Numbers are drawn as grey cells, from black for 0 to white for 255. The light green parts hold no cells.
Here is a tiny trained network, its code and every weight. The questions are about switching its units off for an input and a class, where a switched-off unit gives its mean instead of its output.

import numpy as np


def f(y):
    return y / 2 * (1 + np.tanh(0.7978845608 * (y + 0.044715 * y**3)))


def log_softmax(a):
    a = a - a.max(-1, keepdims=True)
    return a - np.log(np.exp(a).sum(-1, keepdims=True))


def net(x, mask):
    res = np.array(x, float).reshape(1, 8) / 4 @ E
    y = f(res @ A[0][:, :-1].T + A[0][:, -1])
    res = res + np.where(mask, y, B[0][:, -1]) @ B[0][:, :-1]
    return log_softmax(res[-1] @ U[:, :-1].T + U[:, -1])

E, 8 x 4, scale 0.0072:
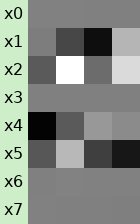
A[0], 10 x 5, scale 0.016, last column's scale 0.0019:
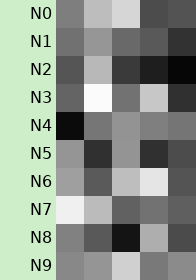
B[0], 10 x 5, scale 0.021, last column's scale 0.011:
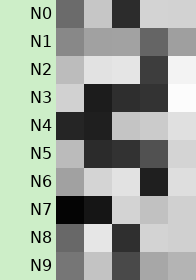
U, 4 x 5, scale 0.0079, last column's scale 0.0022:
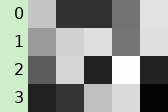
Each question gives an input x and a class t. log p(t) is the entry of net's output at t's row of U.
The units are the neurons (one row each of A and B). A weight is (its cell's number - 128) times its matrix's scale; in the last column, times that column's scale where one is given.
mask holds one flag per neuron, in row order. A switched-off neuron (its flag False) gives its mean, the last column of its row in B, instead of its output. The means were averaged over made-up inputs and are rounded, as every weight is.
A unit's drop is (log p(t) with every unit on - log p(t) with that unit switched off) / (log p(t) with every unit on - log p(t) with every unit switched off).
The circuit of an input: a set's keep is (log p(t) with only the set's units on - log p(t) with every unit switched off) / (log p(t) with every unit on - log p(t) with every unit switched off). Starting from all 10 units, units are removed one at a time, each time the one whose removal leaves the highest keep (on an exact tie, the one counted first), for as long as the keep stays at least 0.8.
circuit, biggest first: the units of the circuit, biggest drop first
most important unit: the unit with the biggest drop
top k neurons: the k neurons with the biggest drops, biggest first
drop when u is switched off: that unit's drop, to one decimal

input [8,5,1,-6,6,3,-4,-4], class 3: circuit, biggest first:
N4
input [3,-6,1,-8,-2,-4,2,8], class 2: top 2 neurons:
N0, N2
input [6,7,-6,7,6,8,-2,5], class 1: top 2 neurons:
N2, N3
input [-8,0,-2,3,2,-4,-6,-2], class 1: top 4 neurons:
N3, N7, N6, N4
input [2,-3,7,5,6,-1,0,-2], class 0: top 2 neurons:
N3, N7
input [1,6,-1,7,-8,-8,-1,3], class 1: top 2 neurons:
N6, N4
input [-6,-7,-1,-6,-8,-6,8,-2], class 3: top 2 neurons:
N7, N2
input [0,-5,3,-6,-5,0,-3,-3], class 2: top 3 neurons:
N0, N4, N9
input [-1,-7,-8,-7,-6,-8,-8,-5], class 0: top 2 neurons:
N5, N2
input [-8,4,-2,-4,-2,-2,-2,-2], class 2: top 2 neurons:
N3, N2
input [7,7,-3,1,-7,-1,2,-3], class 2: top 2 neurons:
N8, N4
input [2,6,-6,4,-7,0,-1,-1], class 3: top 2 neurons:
N7, N3
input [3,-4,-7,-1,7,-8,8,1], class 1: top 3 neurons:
N6, N3, N7
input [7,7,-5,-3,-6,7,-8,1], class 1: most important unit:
N2
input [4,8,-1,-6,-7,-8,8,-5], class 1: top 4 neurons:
N6, N0, N4, N9
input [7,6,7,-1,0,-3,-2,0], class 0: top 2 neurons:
N3, N0
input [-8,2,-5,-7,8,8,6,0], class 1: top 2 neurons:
N2, N7
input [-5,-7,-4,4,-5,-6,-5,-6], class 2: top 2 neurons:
N0, N2
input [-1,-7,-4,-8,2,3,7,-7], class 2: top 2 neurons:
N0, N3
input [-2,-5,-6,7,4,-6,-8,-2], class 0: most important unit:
N5
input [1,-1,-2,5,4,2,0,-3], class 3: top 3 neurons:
N3, N6, N4
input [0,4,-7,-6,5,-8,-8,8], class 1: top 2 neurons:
N6, N3
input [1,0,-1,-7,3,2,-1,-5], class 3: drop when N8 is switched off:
0.1
